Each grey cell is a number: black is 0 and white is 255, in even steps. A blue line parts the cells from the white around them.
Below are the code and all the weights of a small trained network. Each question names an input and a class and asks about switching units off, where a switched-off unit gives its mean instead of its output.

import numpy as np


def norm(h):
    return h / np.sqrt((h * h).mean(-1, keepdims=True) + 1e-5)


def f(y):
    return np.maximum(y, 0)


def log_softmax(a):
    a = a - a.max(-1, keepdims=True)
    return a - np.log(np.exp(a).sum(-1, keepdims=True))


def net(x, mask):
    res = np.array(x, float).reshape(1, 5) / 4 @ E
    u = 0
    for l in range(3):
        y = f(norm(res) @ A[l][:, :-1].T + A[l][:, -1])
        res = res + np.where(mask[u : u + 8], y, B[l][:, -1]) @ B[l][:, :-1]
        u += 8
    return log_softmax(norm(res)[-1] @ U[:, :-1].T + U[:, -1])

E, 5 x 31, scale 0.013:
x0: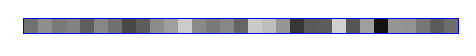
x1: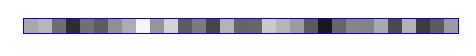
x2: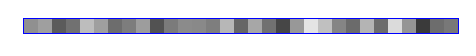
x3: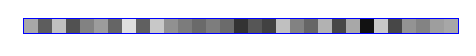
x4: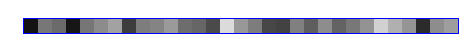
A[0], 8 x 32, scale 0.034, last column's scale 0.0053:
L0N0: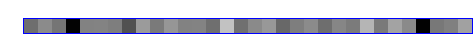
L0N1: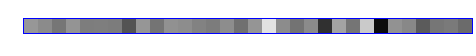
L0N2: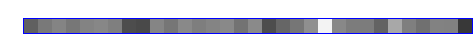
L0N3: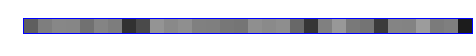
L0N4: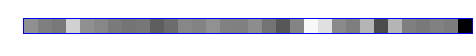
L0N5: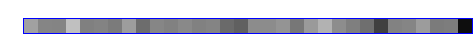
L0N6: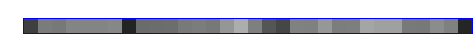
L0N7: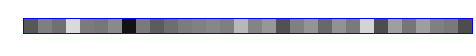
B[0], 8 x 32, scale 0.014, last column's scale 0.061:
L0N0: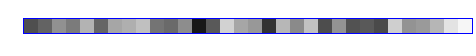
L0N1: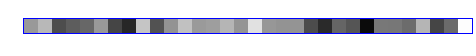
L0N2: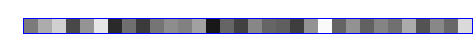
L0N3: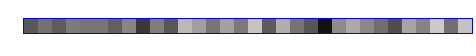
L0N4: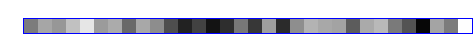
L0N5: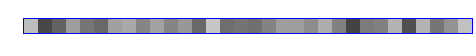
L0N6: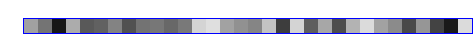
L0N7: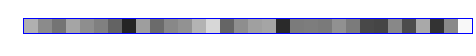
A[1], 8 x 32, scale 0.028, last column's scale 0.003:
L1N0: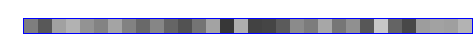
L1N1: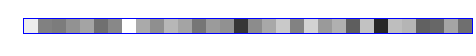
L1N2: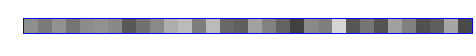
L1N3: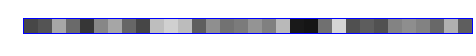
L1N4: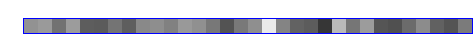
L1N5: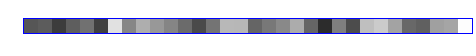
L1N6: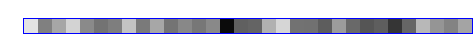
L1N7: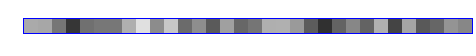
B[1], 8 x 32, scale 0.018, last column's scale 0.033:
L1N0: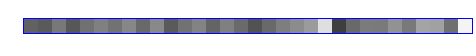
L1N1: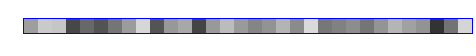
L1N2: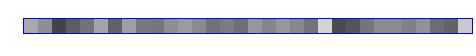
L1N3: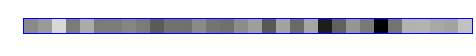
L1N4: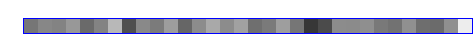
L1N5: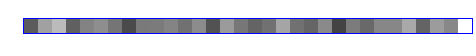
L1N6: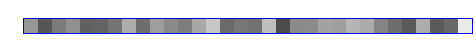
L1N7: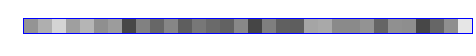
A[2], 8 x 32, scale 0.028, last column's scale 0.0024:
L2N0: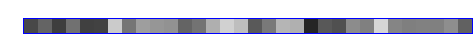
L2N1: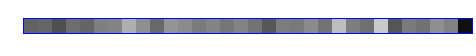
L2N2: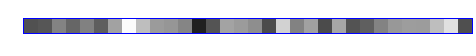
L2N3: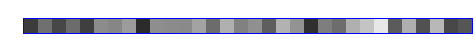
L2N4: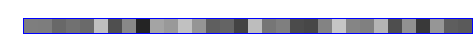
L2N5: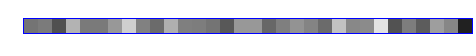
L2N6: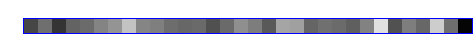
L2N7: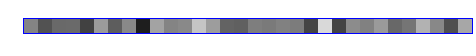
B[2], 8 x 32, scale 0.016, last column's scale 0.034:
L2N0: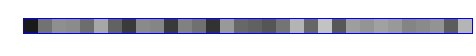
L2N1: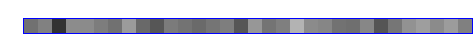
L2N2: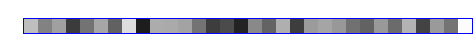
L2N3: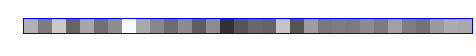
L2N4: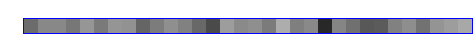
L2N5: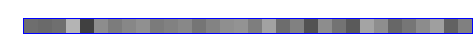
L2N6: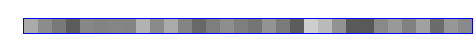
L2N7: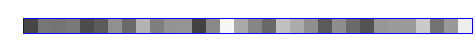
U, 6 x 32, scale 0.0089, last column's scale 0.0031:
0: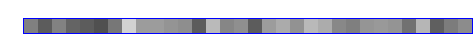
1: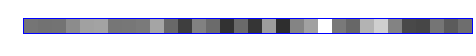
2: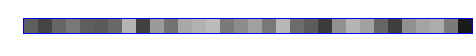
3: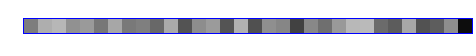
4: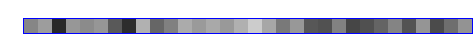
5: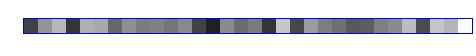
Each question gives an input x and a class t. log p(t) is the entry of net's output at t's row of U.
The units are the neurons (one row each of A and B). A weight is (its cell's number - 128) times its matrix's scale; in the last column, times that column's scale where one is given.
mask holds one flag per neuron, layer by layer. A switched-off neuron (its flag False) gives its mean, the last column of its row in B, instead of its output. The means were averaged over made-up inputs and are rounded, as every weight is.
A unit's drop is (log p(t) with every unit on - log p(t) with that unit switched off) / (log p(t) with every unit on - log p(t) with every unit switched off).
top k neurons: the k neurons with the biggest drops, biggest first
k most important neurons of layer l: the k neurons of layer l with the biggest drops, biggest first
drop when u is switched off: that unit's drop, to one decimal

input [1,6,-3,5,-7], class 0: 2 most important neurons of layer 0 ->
[L0N1 L0N0]
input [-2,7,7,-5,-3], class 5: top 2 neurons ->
[L0N0 L0N6]
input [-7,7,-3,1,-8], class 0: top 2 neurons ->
[L0N1 L0N0]
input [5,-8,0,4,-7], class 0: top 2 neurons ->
[L0N5 L2N7]
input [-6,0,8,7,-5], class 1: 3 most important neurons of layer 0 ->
[L0N0 L0N4 L0N3]
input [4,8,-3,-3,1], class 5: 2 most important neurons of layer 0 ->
[L0N0 L0N7]
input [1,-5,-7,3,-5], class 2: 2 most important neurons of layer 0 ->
[L0N4 L0N3]
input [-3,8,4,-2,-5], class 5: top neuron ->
[L0N7]
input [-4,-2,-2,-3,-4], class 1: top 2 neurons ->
[L0N4 L0N1]
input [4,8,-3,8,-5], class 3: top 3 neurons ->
[L0N4 L0N0 L0N7]
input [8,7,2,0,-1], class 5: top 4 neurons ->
[L0N0 L0N7 L0N6 L2N2]
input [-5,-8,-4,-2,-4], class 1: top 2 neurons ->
[L0N4 L0N1]
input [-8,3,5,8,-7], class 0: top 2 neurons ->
[L0N0 L0N1]
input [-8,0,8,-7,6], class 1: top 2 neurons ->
[L0N6 L0N1]
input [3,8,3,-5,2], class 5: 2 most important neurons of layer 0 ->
[L0N0 L0N6]
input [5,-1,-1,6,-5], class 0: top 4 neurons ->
[L0N5 L1N6 L0N0 L0N1]
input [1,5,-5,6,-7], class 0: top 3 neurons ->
[L0N1 L0N0 L1N6]
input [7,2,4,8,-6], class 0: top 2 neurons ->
[L0N5 L0N7]
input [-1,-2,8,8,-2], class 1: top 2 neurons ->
[L0N0 L0N4]
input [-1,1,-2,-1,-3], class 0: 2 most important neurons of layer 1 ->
[L1N6 L1N1]
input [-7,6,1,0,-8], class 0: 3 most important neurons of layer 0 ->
[L0N1 L0N0 L0N4]
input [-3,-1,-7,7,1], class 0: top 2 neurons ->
[L0N0 L0N1]
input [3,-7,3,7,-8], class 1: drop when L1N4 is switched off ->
0.0
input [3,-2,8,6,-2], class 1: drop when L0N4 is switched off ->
0.2
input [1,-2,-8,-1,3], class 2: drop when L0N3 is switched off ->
0.1
